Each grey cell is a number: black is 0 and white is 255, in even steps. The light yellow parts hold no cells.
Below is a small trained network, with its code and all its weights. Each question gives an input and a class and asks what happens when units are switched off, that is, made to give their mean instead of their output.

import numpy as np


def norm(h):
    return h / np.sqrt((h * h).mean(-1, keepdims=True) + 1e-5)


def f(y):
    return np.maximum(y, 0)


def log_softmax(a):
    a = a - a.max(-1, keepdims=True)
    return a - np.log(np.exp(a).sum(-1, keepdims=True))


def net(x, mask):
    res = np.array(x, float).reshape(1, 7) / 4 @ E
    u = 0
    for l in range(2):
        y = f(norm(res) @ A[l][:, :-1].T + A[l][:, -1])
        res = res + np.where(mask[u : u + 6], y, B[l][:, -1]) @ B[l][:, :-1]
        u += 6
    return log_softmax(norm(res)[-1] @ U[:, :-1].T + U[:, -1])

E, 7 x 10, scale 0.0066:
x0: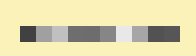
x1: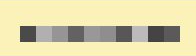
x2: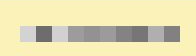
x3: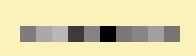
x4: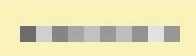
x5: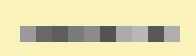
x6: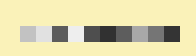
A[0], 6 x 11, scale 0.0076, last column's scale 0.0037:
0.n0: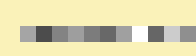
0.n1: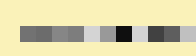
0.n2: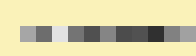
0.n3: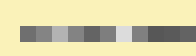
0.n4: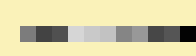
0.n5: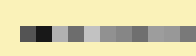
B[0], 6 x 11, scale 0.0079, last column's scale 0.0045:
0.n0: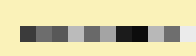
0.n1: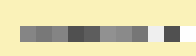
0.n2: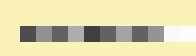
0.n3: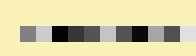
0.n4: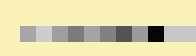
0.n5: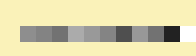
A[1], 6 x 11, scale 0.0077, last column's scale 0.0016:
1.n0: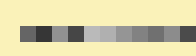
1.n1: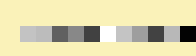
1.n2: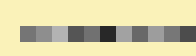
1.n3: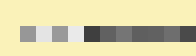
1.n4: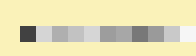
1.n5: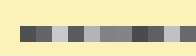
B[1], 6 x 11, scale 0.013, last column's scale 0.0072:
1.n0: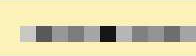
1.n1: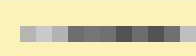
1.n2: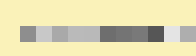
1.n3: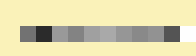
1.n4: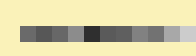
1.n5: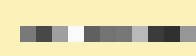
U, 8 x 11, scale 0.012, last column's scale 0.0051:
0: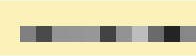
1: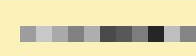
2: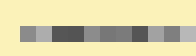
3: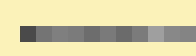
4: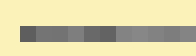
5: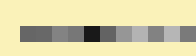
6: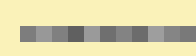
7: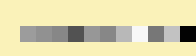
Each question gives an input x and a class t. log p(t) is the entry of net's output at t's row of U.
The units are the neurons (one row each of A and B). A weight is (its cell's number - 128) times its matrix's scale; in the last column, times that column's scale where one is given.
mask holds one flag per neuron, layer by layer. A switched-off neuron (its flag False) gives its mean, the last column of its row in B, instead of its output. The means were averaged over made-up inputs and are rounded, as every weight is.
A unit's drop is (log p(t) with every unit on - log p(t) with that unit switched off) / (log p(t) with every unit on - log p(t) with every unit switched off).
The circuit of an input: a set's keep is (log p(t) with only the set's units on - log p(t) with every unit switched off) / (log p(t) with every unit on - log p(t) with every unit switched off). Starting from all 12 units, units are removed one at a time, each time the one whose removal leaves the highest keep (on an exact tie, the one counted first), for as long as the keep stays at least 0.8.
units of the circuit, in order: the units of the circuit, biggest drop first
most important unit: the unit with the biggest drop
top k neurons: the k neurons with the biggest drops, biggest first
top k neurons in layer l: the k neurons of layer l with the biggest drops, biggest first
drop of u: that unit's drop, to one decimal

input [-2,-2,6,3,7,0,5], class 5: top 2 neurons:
1.n4, 0.n5
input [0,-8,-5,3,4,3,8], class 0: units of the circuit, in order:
1.n3
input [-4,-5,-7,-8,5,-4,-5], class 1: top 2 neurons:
0.n4, 1.n1
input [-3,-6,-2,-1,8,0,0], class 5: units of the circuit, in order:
1.n4, 0.n3
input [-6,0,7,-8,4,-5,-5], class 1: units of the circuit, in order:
0.n4, 0.n0, 1.n1
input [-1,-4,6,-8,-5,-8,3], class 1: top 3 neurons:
1.n1, 0.n4, 0.n0
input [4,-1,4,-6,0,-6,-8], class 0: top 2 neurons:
1.n0, 1.n5
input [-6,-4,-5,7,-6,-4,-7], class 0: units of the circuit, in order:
1.n5, 0.n3
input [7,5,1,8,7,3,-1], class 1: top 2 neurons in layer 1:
1.n2, 1.n3
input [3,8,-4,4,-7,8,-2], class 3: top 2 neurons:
0.n0, 0.n1
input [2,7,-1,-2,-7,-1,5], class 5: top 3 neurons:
0.n2, 0.n1, 0.n5
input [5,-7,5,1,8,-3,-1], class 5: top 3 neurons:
1.n4, 0.n1, 0.n0
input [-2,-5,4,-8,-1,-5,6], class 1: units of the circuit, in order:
1.n1, 0.n4
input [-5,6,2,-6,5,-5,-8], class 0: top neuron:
1.n0
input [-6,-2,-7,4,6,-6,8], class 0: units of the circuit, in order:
1.n3, 0.n3
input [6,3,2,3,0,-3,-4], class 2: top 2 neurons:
0.n3, 0.n5
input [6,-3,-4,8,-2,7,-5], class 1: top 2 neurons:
1.n2, 1.n3
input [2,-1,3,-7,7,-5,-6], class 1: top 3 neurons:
1.n1, 1.n3, 0.n4
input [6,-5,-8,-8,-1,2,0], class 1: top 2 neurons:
1.n1, 0.n4
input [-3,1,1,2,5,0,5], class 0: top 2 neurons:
1.n3, 0.n2
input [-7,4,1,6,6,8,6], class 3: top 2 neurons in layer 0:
0.n0, 0.n5
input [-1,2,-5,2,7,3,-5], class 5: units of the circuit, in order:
1.n4
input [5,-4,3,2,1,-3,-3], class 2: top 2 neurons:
0.n3, 1.n3
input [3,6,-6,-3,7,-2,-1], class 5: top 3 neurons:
1.n4, 0.n5, 0.n0
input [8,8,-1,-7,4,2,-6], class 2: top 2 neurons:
0.n3, 0.n1
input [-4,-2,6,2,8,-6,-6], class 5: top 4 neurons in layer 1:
1.n4, 1.n3, 1.n1, 1.n5
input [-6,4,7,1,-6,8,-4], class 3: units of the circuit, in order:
0.n0, 0.n1
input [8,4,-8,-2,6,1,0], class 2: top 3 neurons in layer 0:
0.n3, 0.n2, 0.n4
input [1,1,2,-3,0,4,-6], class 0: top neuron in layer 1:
1.n0
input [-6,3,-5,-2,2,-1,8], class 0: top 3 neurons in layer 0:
0.n3, 0.n0, 0.n2
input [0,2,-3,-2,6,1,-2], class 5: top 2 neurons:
1.n4, 0.n3
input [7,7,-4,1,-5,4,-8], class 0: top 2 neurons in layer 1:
1.n0, 1.n5
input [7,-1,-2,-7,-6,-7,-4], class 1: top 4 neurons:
1.n1, 0.n4, 0.n0, 1.n3
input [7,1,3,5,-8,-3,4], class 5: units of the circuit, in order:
0.n2
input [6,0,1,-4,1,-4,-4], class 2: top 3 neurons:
0.n3, 0.n5, 1.n2
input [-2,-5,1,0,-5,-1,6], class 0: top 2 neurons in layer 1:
1.n3, 1.n4
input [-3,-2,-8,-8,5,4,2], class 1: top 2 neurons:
0.n4, 1.n1
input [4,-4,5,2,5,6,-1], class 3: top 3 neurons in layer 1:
1.n4, 1.n1, 1.n0
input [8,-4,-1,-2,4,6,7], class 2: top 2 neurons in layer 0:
0.n3, 0.n5
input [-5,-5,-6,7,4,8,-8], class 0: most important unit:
1.n5
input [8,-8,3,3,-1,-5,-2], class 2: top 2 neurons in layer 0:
0.n3, 0.n0
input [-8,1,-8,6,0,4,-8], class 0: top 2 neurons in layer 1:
1.n5, 1.n0
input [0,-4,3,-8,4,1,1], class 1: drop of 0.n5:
0.0
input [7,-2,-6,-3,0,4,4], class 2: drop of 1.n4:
0.1
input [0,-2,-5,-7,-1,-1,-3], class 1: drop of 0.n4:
0.1
